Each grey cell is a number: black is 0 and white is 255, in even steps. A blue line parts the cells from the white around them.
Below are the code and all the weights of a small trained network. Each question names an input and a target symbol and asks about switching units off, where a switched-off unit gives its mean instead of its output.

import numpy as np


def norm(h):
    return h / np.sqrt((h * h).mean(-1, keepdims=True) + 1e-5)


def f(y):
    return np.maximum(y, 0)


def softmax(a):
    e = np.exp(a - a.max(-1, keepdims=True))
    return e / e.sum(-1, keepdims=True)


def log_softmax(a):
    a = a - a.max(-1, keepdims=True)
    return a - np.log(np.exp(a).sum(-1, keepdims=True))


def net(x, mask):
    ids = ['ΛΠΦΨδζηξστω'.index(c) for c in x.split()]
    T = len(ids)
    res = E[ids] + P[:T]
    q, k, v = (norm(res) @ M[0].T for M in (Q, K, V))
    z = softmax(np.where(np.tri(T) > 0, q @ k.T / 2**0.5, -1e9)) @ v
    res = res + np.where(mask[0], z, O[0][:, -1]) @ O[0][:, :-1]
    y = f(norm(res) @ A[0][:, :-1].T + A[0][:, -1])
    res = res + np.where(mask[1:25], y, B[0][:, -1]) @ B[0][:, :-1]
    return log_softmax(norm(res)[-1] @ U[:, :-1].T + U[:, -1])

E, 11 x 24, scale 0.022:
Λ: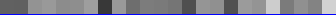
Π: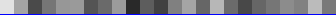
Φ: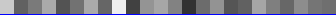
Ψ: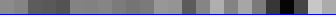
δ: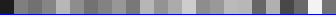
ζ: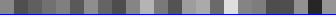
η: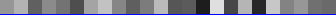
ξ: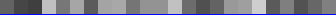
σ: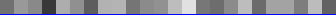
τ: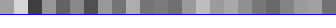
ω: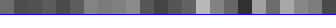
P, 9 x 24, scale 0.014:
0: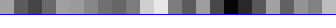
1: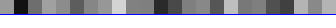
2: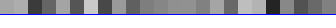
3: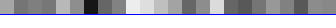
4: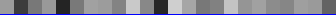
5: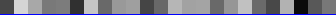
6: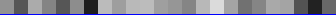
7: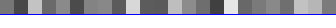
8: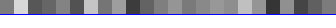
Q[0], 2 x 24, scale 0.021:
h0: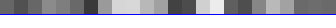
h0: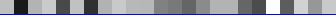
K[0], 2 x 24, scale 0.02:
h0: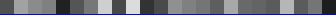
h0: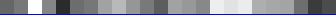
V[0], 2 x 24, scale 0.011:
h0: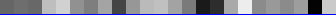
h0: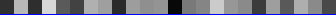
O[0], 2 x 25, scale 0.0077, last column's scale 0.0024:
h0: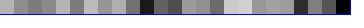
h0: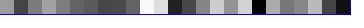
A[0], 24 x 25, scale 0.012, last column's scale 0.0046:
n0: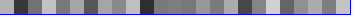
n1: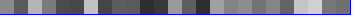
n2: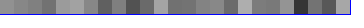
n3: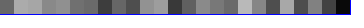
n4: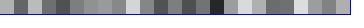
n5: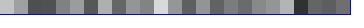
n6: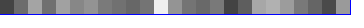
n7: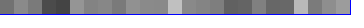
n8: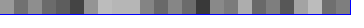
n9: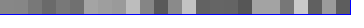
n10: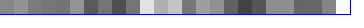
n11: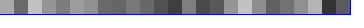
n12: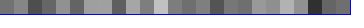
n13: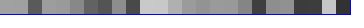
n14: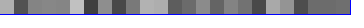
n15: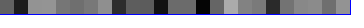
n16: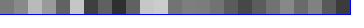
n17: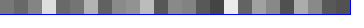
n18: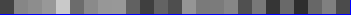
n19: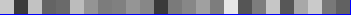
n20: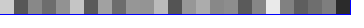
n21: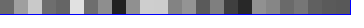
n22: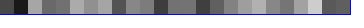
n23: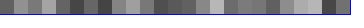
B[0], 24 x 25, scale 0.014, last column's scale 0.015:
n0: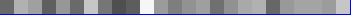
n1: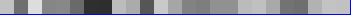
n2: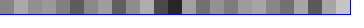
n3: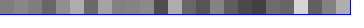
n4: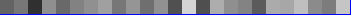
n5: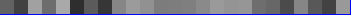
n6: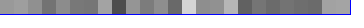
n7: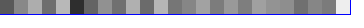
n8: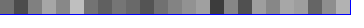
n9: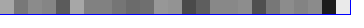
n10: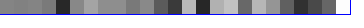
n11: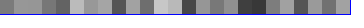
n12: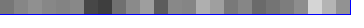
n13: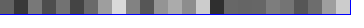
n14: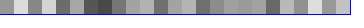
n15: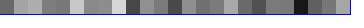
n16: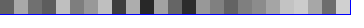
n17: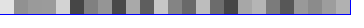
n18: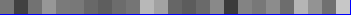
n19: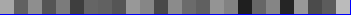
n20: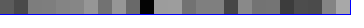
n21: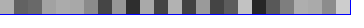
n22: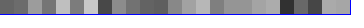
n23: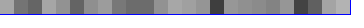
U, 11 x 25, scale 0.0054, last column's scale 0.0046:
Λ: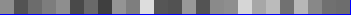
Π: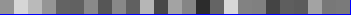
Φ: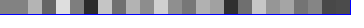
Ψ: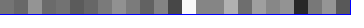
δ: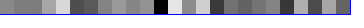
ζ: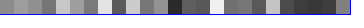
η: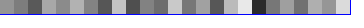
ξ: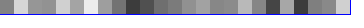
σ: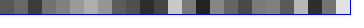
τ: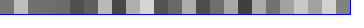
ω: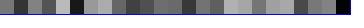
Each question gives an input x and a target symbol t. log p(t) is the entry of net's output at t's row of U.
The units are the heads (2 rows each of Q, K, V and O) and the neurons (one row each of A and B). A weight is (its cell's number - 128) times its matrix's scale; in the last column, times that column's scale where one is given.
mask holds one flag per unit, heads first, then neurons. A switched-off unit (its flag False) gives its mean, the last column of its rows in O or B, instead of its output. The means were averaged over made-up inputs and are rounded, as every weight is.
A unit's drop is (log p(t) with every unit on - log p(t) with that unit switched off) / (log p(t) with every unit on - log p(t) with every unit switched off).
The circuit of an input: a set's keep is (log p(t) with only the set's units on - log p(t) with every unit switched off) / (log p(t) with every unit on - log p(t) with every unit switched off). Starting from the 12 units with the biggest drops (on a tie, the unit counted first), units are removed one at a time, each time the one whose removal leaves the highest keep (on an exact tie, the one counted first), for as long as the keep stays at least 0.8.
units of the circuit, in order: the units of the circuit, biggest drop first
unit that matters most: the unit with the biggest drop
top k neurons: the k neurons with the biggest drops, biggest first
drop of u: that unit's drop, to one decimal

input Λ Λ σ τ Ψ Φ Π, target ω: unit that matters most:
n16
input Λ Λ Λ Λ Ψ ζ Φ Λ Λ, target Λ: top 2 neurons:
(n18; n16)
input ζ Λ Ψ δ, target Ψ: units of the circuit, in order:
(n10; n13)
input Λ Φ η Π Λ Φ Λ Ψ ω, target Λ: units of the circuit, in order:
(n18; n16)
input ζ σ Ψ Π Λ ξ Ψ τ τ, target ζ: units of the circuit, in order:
(h0; n21; n3)
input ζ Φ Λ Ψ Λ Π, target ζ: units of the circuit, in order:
(h0; n11; n2; n3)
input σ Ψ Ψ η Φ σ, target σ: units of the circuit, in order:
(h0; n1; n18)
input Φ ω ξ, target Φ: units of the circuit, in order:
(h0; n10; n21; n7)
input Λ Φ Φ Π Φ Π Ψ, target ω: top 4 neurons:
(n21; n16; n7; n10)
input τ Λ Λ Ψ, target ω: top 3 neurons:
(n21; n16; n10)
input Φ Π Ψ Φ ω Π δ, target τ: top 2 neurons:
(n10; n16)
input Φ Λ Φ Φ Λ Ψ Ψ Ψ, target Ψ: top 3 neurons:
(n15; n4; n21)
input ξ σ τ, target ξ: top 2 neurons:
(n10; n19)
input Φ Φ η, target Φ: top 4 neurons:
(n10; n21; n7; n14)
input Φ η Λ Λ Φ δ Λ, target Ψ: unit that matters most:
n20
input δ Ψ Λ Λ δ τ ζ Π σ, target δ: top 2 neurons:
(n10; n3)
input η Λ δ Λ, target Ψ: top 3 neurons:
(n10; n13; n20)
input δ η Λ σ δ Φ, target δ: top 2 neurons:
(n3; n10)
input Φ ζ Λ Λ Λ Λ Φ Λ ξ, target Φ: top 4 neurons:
(n10; n21; n7; n18)
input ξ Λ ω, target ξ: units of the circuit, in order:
(h0)
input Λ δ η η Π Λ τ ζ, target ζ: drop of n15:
0.4
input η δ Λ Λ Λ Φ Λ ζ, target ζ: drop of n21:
0.2
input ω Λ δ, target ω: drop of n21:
0.7
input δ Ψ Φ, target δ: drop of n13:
0.1
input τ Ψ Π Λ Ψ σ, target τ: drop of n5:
0.0
